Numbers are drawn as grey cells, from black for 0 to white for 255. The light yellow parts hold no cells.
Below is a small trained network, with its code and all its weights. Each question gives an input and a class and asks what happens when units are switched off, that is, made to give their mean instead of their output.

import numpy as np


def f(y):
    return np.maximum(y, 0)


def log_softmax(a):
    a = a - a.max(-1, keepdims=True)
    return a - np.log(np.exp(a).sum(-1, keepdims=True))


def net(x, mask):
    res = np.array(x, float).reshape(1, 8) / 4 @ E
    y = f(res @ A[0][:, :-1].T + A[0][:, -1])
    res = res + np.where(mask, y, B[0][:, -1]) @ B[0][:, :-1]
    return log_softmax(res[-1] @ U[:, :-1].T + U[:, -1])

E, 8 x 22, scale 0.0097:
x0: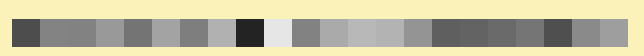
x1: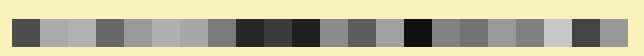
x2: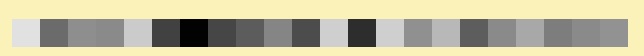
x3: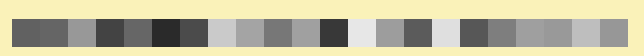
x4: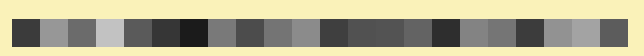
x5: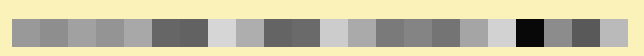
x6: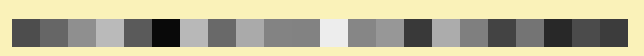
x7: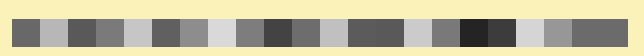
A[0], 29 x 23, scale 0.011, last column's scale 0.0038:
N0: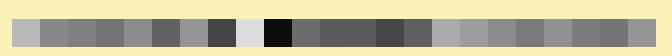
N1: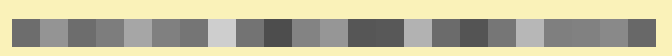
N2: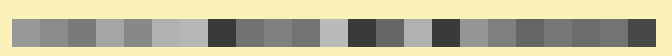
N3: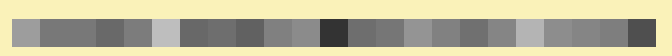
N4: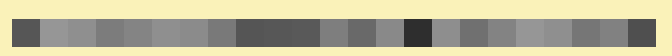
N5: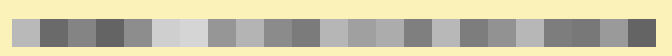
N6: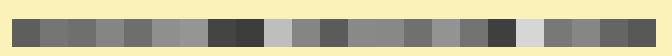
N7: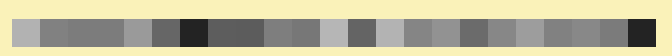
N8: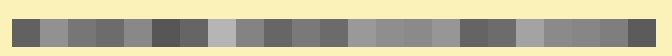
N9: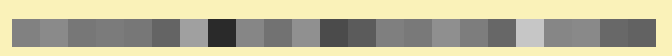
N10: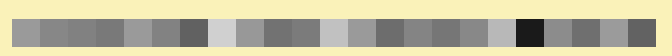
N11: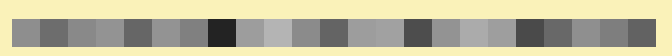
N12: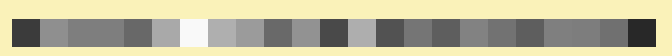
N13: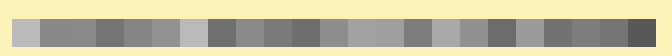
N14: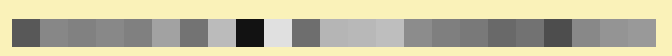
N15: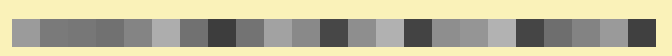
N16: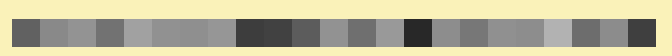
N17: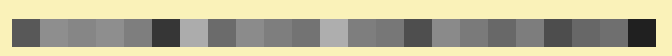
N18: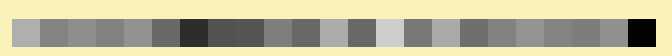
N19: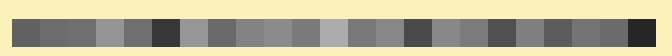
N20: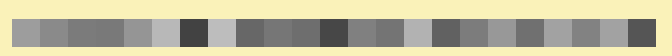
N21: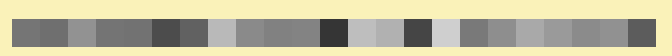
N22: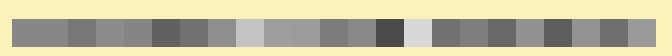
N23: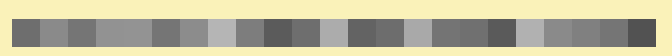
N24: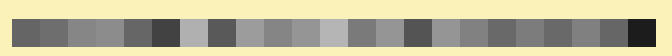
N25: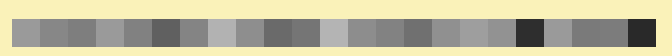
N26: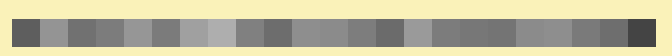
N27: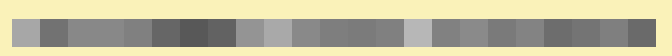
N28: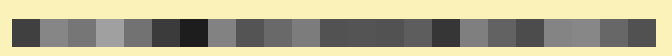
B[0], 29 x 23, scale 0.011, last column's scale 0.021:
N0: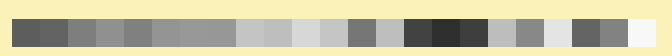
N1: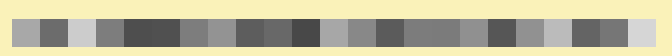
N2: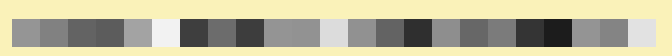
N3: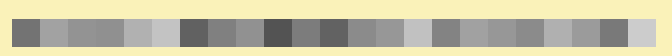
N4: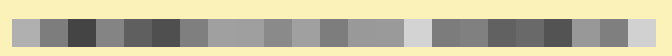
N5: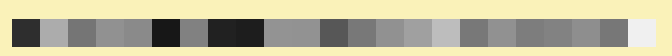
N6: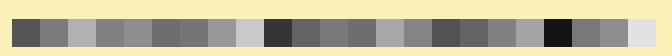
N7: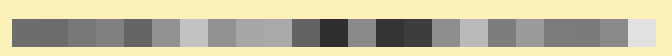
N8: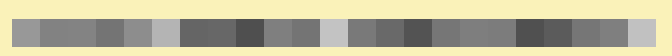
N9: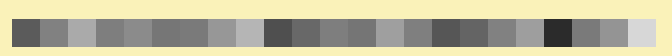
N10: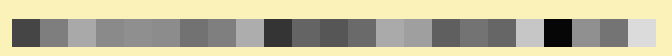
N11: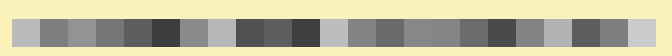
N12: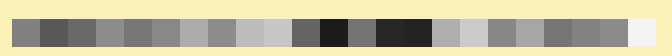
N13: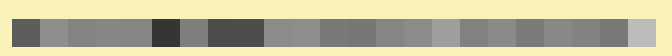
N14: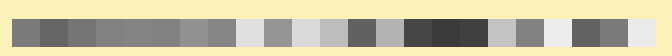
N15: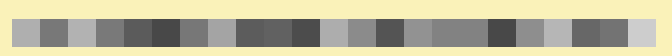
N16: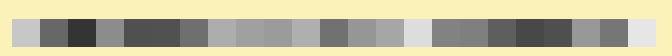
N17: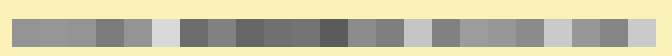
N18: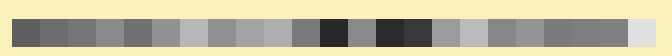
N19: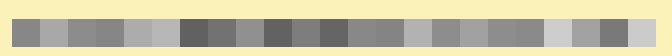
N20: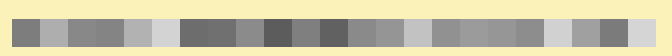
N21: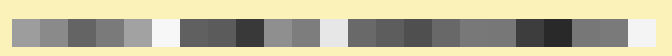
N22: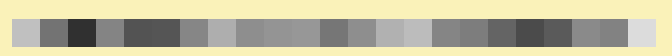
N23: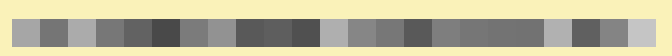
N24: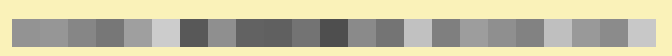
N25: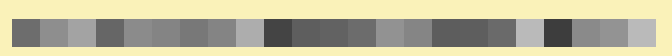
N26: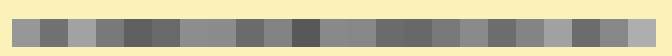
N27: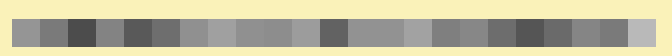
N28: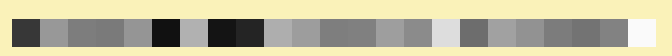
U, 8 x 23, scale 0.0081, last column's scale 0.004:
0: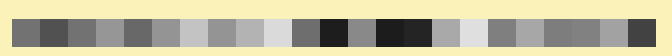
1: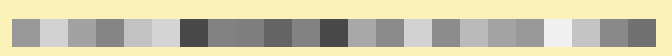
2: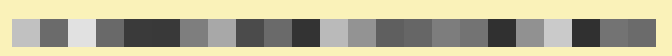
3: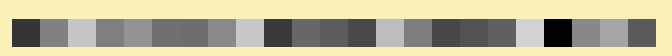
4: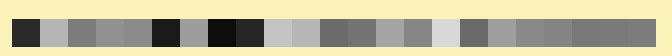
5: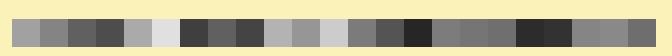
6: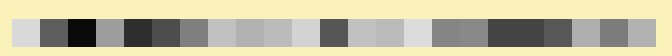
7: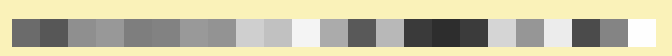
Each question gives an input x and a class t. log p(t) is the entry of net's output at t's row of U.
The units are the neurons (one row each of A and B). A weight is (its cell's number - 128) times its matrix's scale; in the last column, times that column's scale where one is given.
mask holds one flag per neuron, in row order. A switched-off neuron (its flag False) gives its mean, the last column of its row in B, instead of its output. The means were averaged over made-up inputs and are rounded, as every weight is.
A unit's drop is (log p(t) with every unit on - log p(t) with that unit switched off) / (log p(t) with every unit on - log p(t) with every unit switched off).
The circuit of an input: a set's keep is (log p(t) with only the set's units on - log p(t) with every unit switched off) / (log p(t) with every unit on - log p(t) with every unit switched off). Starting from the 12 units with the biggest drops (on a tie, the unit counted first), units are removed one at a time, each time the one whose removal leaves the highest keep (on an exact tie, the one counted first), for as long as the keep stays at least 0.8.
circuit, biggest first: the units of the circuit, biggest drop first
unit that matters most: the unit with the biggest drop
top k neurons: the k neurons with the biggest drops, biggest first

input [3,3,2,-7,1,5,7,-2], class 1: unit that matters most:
N17
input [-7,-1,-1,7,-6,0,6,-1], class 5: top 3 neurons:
[N21, N14, N28]
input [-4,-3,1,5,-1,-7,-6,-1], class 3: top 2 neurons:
[N9, N6]
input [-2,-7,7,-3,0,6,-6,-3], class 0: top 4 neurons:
[N7, N18, N16, N4]
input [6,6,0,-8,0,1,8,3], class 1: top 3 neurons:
[N17, N19, N21]
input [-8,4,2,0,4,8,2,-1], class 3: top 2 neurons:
[N10, N25]
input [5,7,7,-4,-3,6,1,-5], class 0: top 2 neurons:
[N18, N7]
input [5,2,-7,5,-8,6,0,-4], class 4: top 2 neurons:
[N5, N7]
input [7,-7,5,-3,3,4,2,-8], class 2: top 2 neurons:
[N11, N15]
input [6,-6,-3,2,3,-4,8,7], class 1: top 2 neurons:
[N19, N17]
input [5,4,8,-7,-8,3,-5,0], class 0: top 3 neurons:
[N18, N7, N28]
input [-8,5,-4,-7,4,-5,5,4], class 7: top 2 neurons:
[N0, N21]
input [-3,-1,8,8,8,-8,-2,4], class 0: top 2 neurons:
[N7, N18]
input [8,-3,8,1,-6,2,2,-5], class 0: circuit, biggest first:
[N18]
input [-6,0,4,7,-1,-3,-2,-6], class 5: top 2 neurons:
[N21, N14]
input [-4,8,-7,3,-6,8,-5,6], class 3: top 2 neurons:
[N10, N25]
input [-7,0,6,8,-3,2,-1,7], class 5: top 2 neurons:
[N21, N8]
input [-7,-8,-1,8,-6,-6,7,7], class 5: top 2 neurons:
[N21, N8]
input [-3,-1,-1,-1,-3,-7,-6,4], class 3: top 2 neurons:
[N9, N6]
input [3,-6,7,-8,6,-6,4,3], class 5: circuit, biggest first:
[N2]
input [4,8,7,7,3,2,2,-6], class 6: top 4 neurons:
[N16, N4, N12, N2]
